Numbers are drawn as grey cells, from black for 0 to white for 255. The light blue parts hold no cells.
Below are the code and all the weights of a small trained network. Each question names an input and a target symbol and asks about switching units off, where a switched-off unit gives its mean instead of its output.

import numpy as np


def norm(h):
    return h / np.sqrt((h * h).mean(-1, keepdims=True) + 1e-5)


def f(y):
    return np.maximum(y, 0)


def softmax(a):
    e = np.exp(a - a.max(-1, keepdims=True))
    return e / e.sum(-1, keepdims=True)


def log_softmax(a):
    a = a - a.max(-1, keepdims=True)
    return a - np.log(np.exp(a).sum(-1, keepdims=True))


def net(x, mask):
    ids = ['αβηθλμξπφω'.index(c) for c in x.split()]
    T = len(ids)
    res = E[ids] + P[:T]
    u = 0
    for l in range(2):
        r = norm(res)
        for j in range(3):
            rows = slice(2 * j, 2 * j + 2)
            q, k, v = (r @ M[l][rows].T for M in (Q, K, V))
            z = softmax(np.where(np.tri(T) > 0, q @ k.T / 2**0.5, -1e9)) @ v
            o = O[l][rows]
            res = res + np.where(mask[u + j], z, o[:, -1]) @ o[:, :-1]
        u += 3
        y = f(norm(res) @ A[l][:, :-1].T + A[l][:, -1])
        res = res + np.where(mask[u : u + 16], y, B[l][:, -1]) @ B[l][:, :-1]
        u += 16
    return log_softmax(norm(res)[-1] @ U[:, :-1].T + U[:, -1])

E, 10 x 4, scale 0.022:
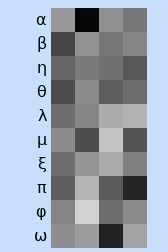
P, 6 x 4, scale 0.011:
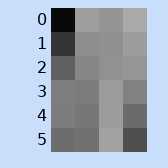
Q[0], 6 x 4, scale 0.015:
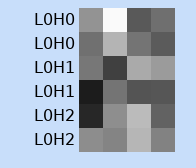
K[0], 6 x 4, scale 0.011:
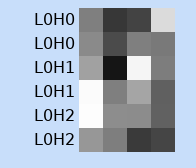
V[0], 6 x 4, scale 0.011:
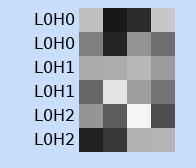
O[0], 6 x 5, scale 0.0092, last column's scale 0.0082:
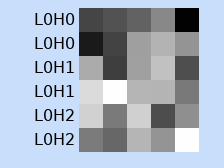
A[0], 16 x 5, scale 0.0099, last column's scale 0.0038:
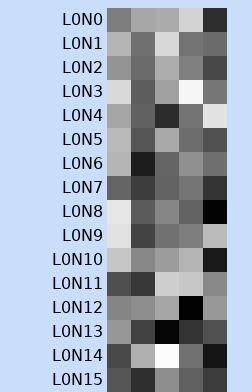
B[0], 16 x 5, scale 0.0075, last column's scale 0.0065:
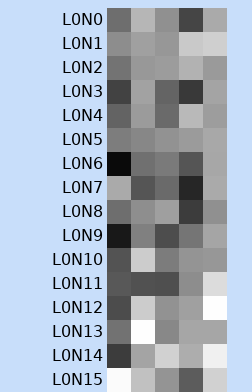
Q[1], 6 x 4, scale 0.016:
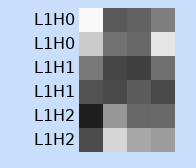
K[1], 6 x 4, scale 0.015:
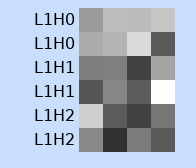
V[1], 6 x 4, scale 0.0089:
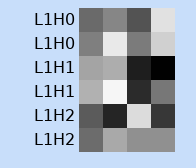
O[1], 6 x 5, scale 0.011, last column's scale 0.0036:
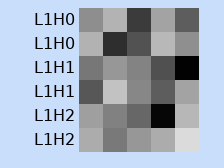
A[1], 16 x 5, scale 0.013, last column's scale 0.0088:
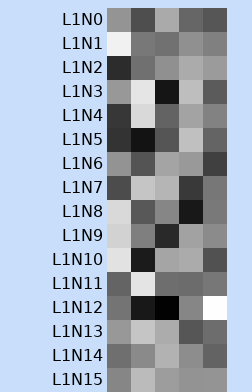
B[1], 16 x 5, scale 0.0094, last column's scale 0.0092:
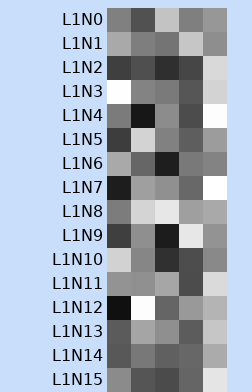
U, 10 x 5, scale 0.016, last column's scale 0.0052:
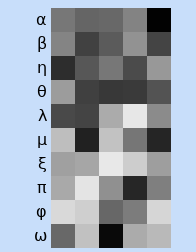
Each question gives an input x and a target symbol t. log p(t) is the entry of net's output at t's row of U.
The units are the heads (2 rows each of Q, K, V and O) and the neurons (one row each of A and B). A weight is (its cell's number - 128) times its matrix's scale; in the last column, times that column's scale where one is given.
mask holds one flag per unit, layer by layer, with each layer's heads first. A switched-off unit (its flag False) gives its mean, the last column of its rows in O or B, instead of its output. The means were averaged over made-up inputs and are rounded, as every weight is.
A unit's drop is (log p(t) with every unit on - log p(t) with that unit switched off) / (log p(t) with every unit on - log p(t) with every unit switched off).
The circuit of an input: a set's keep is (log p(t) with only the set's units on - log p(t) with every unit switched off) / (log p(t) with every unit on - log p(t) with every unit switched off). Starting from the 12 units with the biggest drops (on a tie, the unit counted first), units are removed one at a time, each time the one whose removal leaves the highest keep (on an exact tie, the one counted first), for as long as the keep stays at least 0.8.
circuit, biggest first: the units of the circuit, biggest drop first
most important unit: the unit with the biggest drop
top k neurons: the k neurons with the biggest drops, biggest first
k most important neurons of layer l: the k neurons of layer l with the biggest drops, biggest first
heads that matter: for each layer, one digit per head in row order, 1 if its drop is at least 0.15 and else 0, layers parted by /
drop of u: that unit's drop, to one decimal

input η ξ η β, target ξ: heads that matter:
110 / 101
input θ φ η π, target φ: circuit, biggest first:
L1H0; L0H1; L1N3; L0H2
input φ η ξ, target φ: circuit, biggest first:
L0H1; L1H0; L0H2; L1N3
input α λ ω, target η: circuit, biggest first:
L1N4
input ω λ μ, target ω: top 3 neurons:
L1N10; L1N12; L0N11
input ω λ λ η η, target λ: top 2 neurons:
L0N12; L0N14
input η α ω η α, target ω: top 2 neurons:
L1N12; L0N15
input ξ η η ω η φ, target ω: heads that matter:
101 / 100
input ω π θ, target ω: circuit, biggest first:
L0H2; L1H0
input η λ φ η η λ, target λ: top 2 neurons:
L0N15; L0N3
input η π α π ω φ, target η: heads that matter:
110 / 000
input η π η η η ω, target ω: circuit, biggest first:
L1H0; L1N9
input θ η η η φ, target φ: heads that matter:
000 / 100
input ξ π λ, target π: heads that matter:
111 / 010
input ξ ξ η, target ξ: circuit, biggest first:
L0H1; L1H0; L1H2
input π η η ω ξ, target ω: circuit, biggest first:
L0H2
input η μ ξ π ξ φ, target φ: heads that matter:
011 / 110
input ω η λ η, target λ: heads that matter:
000 / 001
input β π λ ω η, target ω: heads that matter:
001 / 101
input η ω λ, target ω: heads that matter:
001 / 100
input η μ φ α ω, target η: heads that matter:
110 / 100
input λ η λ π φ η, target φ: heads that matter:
011 / 101
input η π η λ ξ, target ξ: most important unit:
L1H2
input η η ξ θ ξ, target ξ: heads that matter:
000 / 100
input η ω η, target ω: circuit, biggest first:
L1H0; L0H2
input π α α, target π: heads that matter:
110 / 010
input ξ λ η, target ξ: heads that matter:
110 / 100
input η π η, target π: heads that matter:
110 / 010
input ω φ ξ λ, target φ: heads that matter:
101 / 110
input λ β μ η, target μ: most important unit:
L1H1
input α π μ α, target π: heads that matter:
100 / 001
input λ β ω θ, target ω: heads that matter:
000 / 100
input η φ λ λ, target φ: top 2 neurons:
L1N3; L0N0
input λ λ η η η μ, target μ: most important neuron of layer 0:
L0N1
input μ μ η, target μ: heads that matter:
001 / 010
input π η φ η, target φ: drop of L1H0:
0.6
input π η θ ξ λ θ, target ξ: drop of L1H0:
0.2
